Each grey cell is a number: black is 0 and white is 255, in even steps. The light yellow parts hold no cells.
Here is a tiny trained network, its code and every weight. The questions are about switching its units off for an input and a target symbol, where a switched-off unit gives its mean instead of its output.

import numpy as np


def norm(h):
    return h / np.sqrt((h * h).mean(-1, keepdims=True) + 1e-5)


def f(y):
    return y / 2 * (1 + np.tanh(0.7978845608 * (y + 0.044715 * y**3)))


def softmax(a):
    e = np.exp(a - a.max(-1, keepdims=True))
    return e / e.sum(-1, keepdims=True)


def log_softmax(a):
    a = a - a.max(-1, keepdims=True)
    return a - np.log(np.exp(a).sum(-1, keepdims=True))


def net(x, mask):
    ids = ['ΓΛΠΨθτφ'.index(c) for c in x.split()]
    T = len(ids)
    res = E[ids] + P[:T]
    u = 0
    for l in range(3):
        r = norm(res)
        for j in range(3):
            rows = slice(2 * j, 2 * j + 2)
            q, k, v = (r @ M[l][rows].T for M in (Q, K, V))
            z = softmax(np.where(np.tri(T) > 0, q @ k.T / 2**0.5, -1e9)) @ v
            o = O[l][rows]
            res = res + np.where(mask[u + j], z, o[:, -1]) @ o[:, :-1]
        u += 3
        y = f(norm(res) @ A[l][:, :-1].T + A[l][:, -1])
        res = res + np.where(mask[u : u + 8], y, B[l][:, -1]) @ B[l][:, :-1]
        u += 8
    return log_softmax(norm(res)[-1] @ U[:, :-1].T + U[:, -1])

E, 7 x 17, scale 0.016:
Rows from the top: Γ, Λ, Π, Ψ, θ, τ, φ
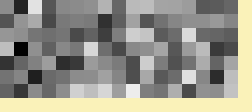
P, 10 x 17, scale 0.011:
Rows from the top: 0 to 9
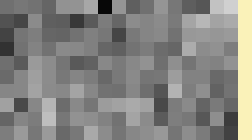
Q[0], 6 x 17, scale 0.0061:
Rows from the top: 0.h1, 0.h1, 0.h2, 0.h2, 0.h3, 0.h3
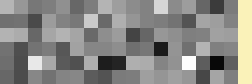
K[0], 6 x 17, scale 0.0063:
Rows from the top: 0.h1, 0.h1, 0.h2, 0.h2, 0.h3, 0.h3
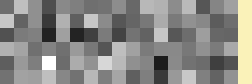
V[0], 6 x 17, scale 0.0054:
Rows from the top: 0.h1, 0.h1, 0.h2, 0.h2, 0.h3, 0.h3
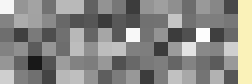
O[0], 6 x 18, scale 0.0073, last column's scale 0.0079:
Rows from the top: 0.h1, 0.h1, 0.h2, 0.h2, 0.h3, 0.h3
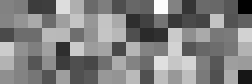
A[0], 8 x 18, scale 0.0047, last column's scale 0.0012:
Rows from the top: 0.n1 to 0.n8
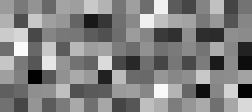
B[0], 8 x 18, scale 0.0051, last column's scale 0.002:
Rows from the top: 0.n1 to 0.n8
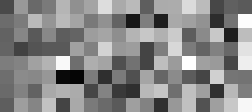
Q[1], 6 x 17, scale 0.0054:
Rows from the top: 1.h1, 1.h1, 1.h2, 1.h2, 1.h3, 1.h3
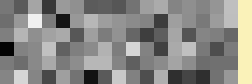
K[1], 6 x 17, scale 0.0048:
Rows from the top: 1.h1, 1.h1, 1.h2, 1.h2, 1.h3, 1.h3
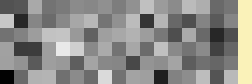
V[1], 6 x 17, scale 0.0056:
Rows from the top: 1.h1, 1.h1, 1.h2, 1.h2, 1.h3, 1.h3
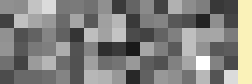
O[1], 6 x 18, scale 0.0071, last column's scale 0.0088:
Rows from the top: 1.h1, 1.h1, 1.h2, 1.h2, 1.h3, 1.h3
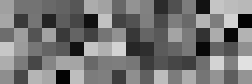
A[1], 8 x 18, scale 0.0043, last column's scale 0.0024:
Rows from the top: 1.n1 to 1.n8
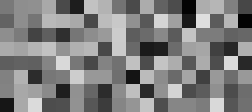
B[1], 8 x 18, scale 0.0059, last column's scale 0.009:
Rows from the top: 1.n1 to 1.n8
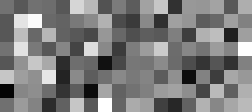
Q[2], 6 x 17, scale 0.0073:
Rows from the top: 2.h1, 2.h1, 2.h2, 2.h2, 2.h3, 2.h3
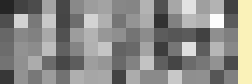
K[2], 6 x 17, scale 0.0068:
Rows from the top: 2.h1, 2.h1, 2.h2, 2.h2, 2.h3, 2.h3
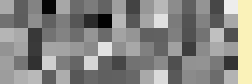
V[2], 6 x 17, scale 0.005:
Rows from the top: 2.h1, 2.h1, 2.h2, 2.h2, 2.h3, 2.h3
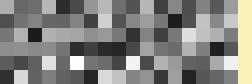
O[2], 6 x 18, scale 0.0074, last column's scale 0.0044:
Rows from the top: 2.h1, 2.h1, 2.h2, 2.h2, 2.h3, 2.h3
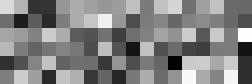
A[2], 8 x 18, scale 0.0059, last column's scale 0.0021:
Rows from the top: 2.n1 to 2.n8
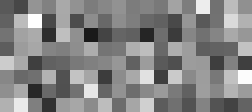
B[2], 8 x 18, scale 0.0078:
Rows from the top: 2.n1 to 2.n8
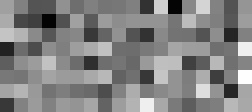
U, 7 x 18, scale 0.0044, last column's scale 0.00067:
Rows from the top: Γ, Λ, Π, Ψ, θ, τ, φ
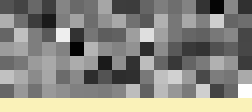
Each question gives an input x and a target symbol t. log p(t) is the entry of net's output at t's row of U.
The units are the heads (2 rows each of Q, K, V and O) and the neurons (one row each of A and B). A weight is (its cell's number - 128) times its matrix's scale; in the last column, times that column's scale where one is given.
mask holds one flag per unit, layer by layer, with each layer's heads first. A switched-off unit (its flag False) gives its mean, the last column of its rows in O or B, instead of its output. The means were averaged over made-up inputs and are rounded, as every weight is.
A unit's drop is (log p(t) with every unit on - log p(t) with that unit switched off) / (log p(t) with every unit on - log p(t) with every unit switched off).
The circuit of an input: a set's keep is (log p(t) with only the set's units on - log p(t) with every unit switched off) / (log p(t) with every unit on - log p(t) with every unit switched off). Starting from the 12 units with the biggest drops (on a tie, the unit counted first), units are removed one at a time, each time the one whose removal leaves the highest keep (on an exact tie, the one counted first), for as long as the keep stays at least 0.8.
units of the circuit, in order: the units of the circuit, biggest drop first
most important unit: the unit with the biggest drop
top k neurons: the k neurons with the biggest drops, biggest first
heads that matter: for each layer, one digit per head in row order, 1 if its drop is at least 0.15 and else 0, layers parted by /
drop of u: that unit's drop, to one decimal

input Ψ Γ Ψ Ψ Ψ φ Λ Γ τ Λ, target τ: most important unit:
1.h2
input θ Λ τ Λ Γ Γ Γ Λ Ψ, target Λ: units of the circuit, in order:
2.h1, 1.h1
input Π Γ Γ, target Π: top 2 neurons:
2.n8, 0.n2
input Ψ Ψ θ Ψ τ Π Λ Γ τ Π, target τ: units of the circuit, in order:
0.h3, 2.h2
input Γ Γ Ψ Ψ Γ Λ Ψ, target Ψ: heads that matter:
000 / 010 / 000
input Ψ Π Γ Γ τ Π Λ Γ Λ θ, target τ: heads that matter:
010 / 010 / 101
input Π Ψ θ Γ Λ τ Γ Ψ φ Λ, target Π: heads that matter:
100 / 011 / 001
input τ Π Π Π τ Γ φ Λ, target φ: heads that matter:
010 / 010 / 000
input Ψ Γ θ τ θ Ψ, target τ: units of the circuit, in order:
2.h1, 2.h2, 0.h3
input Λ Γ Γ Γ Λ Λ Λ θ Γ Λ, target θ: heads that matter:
001 / 000 / 000
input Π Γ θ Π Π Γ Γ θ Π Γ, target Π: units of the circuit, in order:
1.h3, 2.h3
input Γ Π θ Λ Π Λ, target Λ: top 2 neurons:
2.n2, 0.n2
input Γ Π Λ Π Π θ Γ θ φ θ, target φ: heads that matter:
000 / 010 / 010
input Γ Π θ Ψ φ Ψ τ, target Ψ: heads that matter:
101 / 010 / 001
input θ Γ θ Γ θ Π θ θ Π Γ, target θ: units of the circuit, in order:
0.h3
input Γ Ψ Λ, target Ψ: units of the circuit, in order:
2.h3, 1.h2, 0.h1
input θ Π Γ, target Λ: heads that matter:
100 / 100 / 100
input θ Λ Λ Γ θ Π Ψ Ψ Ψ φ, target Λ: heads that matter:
010 / 101 / 100
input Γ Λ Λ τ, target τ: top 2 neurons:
1.n3, 0.n2
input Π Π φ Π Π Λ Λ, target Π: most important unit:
0.h2
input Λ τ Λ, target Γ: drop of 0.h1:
0.2
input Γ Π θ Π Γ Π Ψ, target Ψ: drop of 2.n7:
0.0
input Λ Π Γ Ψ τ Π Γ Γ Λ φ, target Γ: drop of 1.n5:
0.2
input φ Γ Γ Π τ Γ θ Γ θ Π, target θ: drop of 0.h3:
0.4
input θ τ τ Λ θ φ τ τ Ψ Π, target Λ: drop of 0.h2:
0.1
